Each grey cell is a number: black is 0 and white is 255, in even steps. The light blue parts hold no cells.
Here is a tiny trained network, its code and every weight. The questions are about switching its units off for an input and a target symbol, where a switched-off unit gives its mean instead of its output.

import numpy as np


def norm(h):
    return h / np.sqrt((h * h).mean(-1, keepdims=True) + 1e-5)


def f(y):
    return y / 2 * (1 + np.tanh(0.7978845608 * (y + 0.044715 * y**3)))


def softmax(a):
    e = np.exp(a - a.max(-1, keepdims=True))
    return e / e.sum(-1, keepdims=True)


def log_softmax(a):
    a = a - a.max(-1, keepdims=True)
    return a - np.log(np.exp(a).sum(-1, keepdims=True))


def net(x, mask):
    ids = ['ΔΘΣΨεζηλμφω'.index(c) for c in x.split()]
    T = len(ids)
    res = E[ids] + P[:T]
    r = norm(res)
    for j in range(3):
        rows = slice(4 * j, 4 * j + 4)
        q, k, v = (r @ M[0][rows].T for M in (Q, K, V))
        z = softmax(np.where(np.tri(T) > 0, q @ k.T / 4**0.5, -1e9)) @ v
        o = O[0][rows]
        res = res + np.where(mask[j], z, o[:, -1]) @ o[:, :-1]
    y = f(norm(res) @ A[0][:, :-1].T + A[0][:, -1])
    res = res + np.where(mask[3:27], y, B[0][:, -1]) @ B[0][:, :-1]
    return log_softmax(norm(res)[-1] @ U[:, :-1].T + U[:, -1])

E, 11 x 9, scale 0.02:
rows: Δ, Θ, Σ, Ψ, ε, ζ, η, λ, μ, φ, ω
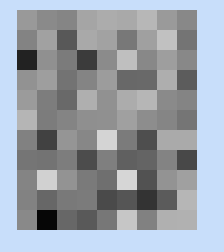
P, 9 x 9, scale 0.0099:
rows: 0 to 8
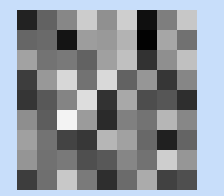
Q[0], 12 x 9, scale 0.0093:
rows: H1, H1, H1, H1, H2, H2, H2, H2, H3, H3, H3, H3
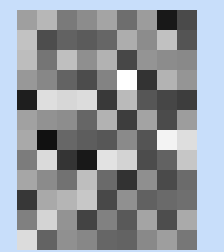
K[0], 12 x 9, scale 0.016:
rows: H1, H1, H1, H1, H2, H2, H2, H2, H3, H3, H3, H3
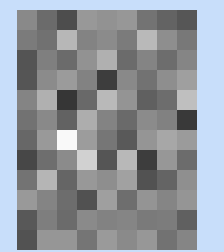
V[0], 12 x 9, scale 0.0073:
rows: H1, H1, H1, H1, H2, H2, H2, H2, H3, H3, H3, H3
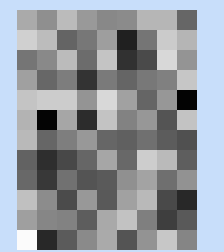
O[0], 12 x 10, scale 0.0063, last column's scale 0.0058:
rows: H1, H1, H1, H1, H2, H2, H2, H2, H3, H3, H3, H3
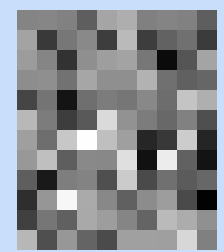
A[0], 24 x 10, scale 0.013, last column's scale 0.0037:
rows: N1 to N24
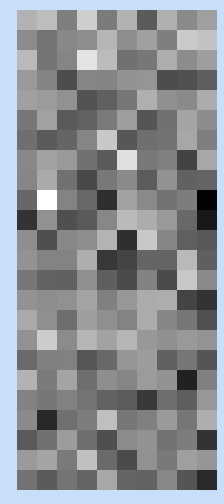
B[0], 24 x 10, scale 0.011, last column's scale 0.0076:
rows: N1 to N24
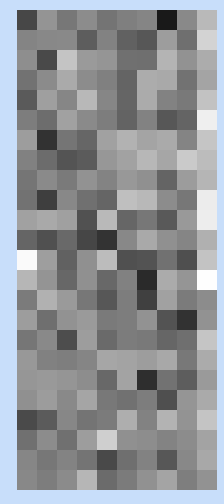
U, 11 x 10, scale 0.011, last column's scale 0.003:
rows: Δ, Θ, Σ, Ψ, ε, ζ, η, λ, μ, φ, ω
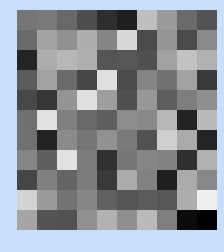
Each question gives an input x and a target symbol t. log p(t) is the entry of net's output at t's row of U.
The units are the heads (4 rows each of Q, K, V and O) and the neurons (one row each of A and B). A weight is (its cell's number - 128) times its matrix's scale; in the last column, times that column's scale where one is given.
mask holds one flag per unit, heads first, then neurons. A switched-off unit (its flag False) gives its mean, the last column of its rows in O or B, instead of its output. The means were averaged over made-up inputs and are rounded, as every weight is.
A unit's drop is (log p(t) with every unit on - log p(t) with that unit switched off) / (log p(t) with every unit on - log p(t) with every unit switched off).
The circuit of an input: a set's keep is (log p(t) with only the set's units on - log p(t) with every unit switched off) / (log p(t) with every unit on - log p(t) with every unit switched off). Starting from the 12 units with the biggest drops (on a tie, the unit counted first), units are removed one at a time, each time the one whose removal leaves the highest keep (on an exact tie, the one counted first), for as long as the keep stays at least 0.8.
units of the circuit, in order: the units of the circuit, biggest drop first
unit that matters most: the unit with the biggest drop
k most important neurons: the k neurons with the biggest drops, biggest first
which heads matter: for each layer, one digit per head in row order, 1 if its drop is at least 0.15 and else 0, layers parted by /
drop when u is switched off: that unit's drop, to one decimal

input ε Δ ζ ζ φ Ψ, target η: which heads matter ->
010
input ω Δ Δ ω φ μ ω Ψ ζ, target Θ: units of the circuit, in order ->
H2, N19
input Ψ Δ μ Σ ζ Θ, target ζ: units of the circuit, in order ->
H2, N15
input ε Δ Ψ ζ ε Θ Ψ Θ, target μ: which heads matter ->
110
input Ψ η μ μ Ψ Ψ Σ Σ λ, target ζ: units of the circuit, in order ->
H2, N19
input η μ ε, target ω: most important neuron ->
N16
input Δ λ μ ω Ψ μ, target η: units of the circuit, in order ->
H2, H3, N1, N22
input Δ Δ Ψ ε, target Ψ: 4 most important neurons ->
N11, N2, N13, N14
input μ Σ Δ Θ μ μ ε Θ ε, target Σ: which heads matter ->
110
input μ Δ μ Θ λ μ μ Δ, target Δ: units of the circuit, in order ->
H2, N12
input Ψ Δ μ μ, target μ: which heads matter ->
000
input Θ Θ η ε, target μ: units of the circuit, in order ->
H2, N1
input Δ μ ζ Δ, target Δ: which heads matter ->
000
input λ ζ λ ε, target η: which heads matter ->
010
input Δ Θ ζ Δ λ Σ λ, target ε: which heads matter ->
010
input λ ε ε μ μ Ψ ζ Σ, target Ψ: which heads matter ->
100
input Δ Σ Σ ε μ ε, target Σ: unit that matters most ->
N15
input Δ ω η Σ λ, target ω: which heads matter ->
111
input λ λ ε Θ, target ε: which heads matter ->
010
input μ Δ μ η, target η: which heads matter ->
000
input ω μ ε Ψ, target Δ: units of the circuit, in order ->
N12
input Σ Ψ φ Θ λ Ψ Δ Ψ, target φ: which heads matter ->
010
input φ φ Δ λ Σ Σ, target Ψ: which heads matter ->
000
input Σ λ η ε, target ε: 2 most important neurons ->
N3, N1
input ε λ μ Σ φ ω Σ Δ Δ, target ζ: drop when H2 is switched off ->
0.4
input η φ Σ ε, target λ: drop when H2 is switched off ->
0.5
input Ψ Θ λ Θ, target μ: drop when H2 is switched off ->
0.9
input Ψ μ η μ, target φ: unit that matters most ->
H3
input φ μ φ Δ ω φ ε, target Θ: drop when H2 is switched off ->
1.3
